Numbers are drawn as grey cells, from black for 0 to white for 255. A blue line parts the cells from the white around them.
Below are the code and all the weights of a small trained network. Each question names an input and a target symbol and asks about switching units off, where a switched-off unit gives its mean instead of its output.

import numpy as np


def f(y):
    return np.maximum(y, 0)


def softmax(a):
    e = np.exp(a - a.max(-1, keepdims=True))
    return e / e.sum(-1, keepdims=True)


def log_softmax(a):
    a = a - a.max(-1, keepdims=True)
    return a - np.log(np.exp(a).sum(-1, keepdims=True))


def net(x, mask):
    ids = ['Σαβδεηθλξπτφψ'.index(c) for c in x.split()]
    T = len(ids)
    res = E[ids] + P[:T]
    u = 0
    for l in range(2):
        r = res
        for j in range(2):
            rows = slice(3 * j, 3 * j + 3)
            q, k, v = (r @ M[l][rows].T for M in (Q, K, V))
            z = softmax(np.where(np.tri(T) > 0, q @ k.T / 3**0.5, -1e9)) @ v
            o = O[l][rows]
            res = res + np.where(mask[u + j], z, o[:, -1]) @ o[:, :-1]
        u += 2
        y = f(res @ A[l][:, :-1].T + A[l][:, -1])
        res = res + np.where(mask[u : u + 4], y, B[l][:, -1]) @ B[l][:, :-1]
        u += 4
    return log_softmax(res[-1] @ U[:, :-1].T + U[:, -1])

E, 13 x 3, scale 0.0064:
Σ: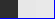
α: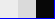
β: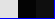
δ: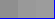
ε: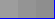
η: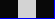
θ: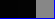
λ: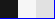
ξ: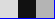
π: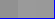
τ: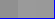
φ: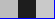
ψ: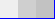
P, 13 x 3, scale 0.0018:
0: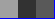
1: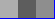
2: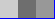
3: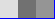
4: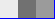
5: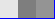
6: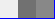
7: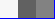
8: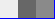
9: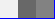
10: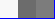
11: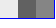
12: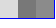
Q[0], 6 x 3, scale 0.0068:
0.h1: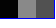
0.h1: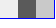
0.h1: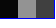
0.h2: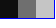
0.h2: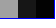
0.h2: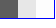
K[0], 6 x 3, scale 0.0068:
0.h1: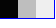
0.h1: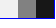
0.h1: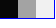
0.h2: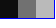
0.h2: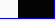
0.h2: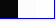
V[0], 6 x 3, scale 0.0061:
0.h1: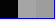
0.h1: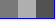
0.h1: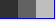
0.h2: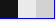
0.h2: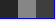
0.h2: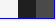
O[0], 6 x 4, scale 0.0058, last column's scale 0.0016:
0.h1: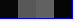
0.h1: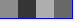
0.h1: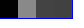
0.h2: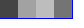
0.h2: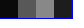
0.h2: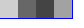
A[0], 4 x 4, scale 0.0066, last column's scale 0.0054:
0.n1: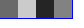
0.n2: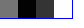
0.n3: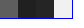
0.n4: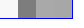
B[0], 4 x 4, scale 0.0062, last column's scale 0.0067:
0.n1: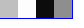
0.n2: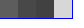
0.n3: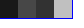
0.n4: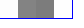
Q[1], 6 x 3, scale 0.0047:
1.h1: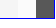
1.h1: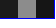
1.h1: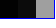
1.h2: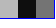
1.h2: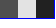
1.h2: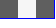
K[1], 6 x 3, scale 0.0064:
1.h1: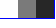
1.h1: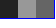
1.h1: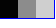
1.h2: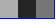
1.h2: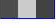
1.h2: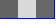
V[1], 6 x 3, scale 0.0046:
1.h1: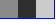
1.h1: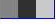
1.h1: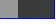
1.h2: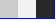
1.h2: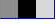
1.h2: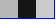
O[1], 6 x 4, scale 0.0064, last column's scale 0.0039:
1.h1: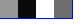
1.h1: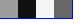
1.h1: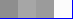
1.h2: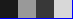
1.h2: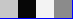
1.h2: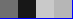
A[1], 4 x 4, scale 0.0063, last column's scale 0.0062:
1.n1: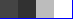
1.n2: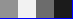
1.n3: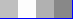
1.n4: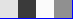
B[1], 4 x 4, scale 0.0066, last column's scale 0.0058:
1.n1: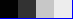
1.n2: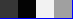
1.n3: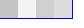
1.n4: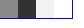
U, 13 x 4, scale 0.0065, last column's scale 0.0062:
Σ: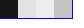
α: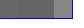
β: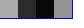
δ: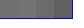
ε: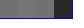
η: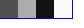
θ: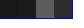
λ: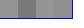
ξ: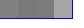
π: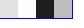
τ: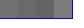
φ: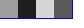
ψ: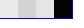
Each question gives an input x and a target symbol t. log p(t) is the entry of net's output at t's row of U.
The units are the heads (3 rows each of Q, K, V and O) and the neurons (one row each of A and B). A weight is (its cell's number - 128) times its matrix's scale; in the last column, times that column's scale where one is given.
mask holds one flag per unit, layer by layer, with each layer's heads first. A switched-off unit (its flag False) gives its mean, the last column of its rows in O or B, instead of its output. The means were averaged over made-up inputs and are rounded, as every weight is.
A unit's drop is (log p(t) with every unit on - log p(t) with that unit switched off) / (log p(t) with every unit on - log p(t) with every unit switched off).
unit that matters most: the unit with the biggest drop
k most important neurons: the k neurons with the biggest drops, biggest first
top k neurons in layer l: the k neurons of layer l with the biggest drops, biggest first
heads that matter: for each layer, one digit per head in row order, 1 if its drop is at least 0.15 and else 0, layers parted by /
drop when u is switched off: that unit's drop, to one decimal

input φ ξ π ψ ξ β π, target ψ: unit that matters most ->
0.h1
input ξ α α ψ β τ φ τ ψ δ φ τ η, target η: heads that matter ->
00 / 01
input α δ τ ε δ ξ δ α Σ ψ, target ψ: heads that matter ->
10 / 00
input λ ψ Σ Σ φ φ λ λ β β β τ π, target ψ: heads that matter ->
11 / 10
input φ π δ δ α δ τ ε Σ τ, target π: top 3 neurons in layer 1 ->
(1.n1; 1.n4; 1.n2)
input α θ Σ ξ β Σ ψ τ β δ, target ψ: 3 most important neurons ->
(0.n3; 0.n2; 1.n3)
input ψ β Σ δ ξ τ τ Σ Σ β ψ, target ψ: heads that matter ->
00 / 00
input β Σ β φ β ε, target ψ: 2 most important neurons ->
(0.n3; 0.n2)
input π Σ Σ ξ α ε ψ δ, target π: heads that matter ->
01 / 10
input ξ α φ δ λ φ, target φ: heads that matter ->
00 / 01
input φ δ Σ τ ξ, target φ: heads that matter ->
00 / 11
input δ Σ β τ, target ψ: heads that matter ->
11 / 10
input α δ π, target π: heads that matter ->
01 / 10
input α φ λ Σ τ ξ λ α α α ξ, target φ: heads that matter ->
10 / 01
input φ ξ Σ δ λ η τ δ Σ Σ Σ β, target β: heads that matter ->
01 / 00
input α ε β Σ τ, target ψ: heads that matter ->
10 / 10
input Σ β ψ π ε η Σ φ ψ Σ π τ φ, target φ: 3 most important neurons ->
(1.n4; 0.n1; 0.n4)
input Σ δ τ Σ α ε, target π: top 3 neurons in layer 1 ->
(1.n1; 1.n4; 1.n3)
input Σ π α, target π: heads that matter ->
00 / 00
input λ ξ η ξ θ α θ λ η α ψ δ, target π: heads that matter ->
00 / 11
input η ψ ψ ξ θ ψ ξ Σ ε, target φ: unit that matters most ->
1.h1
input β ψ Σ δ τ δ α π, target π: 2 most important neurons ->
(1.n1; 0.n3)
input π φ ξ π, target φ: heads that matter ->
00 / 11
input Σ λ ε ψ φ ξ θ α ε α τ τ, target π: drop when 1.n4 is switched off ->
0.2
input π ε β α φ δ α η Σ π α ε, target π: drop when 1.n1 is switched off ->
0.2
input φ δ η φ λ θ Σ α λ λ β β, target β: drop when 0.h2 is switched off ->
0.5
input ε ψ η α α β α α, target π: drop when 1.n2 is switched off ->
-0.1
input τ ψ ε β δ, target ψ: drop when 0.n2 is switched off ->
0.2
